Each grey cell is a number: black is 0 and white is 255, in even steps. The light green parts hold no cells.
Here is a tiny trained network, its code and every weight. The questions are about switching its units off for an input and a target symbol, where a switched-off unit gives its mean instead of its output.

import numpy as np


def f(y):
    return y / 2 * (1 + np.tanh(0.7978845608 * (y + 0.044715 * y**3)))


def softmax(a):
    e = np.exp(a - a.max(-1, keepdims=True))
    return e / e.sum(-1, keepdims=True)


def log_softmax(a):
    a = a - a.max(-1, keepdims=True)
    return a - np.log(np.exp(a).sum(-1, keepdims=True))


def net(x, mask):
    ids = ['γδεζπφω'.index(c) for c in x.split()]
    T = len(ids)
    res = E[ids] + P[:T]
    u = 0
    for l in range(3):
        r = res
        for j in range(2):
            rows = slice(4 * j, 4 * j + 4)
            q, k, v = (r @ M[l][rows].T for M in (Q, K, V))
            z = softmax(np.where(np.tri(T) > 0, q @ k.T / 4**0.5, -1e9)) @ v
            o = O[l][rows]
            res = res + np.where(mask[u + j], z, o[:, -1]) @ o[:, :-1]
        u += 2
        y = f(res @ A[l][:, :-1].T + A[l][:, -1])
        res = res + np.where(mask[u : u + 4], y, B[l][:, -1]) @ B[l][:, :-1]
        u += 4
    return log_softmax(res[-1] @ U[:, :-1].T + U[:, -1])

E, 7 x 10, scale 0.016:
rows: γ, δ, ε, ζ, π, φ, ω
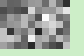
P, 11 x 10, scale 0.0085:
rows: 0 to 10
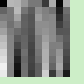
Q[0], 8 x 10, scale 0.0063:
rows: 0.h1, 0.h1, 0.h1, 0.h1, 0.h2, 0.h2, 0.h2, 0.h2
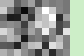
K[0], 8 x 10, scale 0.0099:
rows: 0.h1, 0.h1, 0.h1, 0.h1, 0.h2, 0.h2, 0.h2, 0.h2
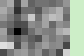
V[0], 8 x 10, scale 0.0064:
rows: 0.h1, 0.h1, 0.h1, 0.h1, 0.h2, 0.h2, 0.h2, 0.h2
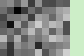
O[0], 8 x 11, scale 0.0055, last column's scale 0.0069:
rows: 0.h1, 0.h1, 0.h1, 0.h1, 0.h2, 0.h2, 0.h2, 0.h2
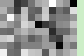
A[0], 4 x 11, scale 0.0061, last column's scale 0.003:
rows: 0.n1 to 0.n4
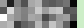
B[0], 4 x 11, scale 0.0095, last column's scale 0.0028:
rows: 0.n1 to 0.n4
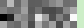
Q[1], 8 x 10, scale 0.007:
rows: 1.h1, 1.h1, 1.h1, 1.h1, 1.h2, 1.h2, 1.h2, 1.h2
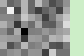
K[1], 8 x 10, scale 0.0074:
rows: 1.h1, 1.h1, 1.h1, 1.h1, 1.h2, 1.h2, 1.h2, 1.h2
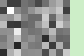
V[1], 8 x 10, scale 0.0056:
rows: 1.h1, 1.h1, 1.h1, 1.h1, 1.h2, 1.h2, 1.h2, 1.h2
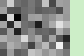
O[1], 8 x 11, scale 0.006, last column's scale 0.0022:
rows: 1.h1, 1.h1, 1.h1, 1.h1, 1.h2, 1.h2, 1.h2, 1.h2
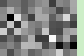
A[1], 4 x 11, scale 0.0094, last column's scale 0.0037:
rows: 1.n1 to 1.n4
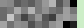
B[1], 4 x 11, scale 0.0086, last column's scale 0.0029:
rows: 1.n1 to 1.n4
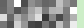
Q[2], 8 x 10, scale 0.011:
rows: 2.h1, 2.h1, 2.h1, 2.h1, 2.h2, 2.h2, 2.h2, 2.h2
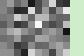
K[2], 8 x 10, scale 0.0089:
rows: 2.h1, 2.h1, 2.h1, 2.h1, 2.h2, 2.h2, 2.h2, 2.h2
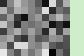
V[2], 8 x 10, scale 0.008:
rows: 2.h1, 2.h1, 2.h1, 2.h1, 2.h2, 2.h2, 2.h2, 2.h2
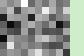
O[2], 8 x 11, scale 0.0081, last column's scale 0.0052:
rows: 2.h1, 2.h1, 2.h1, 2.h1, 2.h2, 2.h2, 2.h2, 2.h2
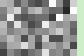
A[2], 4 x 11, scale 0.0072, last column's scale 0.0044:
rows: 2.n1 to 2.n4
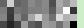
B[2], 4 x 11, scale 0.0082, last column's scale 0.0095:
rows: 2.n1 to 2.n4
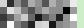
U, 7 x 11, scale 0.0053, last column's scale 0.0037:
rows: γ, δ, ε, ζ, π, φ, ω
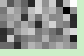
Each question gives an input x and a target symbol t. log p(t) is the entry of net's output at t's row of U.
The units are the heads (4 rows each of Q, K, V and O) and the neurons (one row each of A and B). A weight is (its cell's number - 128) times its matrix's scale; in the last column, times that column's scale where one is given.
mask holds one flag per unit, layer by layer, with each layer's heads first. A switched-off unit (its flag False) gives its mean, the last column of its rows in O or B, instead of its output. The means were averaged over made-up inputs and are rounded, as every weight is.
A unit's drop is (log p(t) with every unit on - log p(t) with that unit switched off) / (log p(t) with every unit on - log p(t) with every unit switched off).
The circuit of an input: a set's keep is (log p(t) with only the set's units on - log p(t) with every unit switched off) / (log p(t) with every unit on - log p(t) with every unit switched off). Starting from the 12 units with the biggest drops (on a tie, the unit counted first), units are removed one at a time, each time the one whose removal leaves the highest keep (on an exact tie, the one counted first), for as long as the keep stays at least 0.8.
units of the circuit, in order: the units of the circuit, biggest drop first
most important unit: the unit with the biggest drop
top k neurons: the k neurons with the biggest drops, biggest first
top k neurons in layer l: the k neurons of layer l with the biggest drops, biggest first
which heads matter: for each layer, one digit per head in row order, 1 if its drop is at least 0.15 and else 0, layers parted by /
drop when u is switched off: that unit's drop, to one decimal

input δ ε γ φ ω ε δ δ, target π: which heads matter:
10 / 00 / 10
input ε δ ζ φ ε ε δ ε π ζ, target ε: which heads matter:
01 / 00 / 11
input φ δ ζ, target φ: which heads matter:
11 / 00 / 11
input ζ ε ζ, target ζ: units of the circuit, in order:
(2.h1; 2.h2; 1.h2)
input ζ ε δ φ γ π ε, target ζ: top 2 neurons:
(0.n2; 0.n3)
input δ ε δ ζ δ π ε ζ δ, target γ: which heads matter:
01 / 01 / 10
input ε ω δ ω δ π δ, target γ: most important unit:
1.h2
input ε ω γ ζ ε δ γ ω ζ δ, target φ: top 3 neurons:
(2.n4; 1.n4; 2.n2)
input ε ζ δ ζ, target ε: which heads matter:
11 / 00 / 11
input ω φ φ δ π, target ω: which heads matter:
10 / 00 / 10
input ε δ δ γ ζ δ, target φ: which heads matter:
00 / 01 / 10
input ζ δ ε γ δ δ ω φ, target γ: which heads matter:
10 / 00 / 00
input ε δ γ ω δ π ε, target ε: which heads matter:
11 / 00 / 11
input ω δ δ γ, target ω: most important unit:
0.h1
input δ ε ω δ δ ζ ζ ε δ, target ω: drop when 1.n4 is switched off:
0.2
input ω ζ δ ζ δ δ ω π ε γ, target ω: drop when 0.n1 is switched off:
0.0
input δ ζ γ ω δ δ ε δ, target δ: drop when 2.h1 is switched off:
1.1
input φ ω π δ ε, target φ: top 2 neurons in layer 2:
(2.n4; 2.n1)
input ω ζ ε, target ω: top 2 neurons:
(1.n1; 0.n4)
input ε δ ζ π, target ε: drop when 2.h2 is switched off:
0.4
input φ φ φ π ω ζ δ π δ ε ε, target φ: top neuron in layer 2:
(2.n4)
